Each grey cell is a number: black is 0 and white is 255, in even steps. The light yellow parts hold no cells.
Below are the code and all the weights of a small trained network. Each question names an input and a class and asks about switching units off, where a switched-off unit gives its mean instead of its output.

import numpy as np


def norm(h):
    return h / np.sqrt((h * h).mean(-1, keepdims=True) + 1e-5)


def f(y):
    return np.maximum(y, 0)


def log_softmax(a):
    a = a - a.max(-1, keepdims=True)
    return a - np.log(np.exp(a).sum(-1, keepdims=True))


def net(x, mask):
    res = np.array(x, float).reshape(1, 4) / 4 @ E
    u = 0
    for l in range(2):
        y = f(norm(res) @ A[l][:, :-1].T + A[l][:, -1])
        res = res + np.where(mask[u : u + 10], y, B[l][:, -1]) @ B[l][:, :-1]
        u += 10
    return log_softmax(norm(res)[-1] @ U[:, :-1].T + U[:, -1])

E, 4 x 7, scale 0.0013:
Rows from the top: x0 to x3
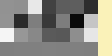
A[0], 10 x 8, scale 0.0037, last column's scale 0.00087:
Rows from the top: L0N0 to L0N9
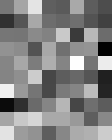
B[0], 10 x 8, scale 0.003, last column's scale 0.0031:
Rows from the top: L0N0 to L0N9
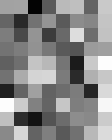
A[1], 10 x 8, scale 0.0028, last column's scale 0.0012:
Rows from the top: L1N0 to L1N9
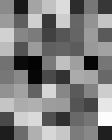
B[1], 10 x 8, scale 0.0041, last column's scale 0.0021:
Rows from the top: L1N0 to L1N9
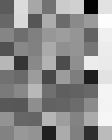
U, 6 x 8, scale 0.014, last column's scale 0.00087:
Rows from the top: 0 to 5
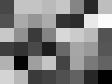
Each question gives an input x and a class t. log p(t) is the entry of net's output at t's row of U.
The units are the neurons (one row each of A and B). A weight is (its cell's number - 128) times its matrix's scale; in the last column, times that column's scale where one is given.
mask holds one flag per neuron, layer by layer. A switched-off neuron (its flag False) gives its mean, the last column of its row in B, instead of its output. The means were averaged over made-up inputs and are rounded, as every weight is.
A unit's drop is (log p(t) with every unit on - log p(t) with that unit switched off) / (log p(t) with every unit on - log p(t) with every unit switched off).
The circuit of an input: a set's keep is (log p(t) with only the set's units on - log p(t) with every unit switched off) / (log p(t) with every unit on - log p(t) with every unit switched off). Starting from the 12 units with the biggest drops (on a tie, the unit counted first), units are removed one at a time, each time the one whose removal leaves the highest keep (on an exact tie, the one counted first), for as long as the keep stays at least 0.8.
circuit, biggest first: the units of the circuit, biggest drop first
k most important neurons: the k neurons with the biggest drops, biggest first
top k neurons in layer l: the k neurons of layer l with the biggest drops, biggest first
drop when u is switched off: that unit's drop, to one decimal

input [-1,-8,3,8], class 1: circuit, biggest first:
L0N4
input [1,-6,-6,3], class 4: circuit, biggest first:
L1N4, L0N8
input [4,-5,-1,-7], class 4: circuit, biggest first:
L0N8, L1N4
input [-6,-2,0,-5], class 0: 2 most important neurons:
L0N9, L1N9
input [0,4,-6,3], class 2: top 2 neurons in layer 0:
L0N7, L0N4
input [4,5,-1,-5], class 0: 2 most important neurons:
L1N0, L0N9
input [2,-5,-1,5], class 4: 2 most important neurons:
L0N8, L0N0
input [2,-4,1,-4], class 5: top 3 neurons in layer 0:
L0N8, L0N0, L0N4
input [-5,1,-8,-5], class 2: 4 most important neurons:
L0N5, L0N4, L1N4, L0N7
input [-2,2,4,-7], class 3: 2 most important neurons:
L0N4, L0N7
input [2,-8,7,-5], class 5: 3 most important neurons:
L0N8, L0N0, L1N5
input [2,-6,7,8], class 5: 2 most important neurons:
L0N8, L0N0
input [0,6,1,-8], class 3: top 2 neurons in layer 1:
L1N0, L1N4
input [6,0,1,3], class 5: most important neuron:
L0N0
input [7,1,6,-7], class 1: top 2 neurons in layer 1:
L1N0, L1N8
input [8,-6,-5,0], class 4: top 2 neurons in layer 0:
L0N8, L0N0
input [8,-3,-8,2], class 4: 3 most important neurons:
L1N4, L0N0, L0N8
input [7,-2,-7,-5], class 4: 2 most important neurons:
L1N4, L0N0
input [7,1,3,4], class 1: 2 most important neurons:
L0N5, L1N0
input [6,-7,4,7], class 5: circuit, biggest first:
L0N8
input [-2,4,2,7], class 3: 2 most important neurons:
L0N4, L0N7
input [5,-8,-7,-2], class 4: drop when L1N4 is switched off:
0.5
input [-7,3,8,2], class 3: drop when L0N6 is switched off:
0.2
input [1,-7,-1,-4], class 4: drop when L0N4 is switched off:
0.0
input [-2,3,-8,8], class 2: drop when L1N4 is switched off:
0.3
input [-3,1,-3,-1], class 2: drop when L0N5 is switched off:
0.1
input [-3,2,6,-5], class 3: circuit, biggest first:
L0N6
